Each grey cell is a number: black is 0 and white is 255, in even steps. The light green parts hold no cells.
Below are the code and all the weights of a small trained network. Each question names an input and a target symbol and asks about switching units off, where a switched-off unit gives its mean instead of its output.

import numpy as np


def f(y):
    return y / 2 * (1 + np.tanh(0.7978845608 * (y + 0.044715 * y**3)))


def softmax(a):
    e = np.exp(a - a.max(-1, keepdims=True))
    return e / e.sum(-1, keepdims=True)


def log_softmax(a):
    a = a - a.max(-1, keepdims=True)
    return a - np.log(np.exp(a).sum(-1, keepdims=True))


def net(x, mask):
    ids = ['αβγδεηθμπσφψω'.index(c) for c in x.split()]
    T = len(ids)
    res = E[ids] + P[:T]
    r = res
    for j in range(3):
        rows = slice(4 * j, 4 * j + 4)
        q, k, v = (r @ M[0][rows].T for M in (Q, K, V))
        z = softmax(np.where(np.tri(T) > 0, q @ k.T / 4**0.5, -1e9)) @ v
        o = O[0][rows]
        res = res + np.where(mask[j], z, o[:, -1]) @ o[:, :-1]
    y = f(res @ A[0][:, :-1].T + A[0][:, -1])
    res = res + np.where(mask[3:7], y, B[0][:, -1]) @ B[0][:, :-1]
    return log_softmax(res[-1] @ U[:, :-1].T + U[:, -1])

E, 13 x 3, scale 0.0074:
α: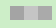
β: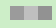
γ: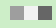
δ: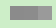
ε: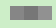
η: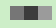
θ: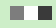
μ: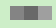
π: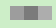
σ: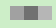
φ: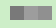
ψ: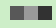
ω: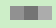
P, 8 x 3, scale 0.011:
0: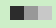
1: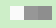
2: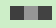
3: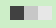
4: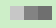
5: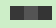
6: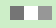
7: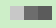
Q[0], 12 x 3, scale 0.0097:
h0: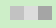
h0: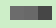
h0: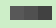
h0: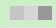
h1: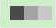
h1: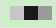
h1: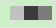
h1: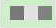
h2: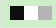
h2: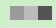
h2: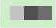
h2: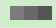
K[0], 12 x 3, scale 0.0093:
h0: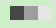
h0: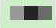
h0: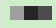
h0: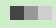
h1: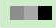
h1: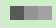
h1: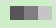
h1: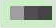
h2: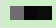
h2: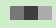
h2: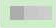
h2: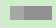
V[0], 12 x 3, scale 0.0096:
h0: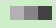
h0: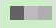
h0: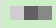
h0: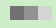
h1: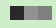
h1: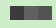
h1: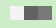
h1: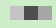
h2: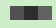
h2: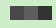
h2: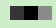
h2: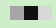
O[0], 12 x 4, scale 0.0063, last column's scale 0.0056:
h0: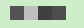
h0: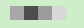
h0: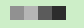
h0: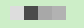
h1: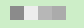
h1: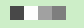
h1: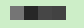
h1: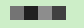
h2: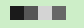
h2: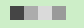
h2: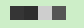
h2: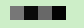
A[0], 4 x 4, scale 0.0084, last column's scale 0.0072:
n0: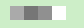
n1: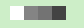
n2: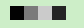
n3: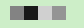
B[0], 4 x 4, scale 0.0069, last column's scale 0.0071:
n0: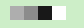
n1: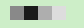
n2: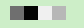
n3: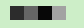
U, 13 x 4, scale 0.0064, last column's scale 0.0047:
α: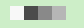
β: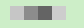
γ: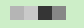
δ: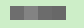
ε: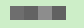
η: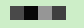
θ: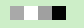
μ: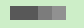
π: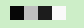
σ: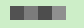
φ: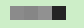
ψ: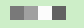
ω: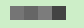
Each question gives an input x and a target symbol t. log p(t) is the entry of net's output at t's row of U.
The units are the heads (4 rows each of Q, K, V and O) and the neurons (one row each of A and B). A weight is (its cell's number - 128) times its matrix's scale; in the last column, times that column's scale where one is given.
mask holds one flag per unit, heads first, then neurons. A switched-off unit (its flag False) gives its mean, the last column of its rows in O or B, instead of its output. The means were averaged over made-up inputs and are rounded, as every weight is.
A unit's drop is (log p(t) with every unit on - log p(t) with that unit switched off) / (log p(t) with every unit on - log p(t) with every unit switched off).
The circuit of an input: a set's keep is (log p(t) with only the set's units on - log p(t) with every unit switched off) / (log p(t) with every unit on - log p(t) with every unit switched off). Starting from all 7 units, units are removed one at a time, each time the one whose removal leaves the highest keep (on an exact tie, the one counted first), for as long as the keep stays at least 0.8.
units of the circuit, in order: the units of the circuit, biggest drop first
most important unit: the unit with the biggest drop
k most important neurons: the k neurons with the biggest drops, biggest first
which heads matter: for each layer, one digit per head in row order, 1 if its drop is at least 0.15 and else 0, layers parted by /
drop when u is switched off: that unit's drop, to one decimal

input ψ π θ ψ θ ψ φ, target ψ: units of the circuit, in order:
(h2 n2)
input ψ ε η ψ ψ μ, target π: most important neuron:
(n1)
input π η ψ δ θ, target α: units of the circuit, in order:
(h0 n1 h2)
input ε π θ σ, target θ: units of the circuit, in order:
(h2 h1)
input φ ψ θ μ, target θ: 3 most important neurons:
(n2 n1 n3)
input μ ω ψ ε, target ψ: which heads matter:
011
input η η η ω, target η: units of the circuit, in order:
(h2 n2 n3)
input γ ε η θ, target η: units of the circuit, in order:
(h2 h1 n2)
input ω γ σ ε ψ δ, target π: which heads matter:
100
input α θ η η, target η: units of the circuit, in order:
(h2 n2 h1)
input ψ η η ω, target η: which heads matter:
001
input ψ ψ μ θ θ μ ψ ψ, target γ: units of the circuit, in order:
(h2 h0)
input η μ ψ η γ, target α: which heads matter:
100
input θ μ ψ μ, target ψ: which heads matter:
011
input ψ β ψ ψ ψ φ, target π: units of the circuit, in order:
(h0)
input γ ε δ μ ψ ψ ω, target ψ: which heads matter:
001
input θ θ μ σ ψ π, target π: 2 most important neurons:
(n1 n2)
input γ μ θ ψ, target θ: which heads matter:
001
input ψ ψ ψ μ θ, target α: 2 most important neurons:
(n1 n3)
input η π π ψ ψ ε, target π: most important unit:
h0
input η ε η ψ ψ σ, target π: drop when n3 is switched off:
-0.2
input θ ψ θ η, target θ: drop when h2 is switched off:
0.7
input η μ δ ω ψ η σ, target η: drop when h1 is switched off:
0.1
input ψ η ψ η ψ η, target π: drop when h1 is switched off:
0.0
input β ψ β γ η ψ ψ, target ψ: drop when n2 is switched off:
0.2
